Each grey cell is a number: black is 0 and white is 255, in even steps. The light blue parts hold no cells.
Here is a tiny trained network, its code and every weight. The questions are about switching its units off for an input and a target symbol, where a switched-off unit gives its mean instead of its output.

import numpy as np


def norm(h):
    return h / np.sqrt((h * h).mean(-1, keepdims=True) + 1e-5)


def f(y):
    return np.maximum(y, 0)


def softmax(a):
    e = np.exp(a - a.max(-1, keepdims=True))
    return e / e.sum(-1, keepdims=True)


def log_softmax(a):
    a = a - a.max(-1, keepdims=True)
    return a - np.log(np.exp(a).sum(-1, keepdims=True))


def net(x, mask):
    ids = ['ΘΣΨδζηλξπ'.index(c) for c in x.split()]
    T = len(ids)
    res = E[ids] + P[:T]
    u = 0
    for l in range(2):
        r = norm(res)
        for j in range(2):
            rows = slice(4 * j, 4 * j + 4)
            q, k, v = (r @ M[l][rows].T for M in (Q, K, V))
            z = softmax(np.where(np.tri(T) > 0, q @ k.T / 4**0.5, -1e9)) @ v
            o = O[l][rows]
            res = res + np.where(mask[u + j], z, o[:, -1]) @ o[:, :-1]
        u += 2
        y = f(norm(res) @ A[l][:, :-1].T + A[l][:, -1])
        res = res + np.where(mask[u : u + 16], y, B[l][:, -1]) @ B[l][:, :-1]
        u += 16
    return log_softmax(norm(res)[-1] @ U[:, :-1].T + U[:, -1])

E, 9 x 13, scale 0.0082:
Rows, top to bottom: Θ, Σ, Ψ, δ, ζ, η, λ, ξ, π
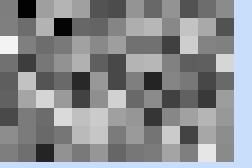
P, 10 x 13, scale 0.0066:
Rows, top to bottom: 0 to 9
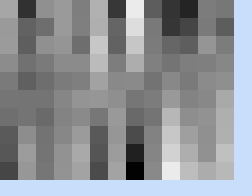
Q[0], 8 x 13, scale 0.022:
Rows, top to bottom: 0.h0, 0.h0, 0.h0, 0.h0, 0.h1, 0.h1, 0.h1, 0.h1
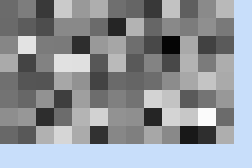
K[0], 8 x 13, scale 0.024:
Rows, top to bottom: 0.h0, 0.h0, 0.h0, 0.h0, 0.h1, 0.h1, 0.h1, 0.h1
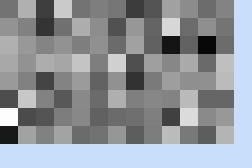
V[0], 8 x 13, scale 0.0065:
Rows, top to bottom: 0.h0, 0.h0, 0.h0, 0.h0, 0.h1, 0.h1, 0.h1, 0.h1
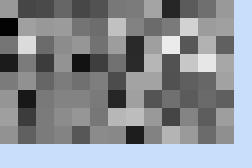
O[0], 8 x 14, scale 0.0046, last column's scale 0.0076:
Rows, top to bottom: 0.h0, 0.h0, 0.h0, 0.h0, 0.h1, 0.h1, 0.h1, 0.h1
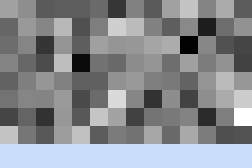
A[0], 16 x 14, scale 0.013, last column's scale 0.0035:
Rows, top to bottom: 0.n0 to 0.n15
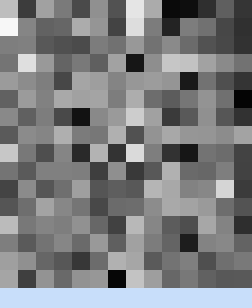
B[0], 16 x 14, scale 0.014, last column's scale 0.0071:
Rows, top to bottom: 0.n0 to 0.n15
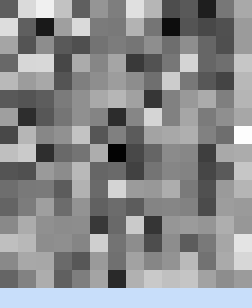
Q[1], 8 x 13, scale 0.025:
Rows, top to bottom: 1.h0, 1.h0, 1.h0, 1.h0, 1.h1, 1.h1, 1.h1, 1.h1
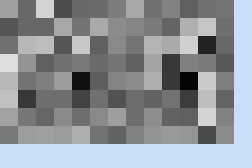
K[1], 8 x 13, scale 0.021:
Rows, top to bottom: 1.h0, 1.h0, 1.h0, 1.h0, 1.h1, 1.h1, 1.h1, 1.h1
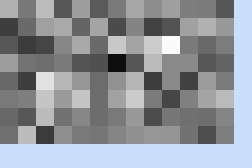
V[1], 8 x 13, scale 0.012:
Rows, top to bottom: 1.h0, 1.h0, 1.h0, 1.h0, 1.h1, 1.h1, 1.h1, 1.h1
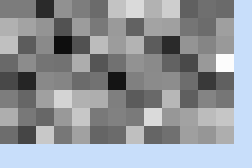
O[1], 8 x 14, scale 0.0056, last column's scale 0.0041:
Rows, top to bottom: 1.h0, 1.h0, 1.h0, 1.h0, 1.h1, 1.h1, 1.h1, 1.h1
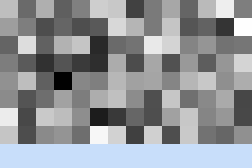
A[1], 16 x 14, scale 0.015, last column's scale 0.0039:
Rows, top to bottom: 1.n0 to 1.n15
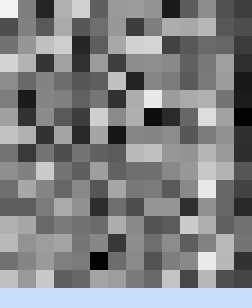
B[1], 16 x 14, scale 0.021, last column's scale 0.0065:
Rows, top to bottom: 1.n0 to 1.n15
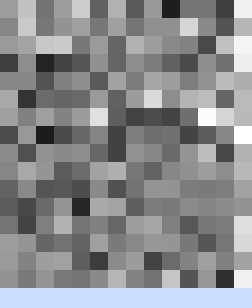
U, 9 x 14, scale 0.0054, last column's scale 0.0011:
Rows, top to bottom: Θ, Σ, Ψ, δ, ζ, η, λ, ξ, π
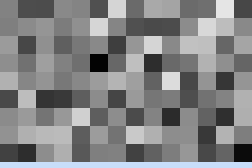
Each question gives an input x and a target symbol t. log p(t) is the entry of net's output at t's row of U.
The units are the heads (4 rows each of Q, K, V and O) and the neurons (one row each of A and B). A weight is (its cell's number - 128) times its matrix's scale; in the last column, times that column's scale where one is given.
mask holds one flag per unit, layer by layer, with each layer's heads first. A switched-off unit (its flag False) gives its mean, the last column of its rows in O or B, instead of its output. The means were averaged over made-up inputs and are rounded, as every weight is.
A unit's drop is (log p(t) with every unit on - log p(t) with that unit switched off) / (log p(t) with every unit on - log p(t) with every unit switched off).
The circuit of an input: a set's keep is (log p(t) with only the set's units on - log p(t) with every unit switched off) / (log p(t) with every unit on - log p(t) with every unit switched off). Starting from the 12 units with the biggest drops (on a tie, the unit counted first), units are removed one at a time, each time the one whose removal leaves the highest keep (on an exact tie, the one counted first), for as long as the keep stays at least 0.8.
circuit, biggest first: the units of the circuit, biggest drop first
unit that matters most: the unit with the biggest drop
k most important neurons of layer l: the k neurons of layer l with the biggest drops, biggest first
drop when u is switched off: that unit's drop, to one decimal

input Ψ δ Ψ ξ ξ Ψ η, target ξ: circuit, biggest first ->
[0.h0 0.n0 1.n2]
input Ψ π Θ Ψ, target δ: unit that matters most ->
0.h1
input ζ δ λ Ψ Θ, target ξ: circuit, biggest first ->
[0.n0 1.n2]
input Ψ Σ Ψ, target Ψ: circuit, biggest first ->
[1.h1 0.n6]
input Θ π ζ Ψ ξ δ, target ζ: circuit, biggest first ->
[0.h0 0.n4]
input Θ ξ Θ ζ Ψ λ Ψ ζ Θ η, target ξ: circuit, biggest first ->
[0.h0 1.n2]
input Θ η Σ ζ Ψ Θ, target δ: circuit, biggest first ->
[0.h1 0.n12 1.n14]
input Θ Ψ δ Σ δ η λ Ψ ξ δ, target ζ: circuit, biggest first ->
[0.h0 0.n4 1.n15]
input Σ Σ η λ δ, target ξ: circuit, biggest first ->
[0.n0 1.n2]
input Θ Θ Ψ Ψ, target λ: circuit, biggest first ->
[0.n1 1.n0]
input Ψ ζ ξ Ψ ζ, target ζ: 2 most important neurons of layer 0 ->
[0.n4 0.n8]
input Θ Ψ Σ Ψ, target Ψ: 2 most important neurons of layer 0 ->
[0.n6 0.n3]
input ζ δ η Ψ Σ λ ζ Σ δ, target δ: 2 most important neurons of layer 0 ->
[0.n12 0.n6]
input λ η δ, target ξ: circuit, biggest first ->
[0.n0]
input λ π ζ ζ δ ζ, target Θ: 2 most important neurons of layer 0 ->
[0.n10 0.n12]
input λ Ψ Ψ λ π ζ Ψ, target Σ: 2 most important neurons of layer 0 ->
[0.n3 0.n14]
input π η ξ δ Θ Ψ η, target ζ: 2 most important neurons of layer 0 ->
[0.n4 0.n10]
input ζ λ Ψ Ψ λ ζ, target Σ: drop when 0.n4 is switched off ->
0.1
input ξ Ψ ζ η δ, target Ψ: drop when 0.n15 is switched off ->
0.7
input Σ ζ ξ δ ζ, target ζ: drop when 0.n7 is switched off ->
0.1
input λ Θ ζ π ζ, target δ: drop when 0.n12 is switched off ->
-0.1
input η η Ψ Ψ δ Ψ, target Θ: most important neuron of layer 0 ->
[0.n10]
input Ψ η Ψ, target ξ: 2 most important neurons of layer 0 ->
[0.n8 0.n13]
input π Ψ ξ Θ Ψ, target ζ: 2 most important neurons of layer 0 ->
[0.n4 0.n8]
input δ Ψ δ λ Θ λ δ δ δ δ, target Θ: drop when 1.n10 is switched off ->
0.0
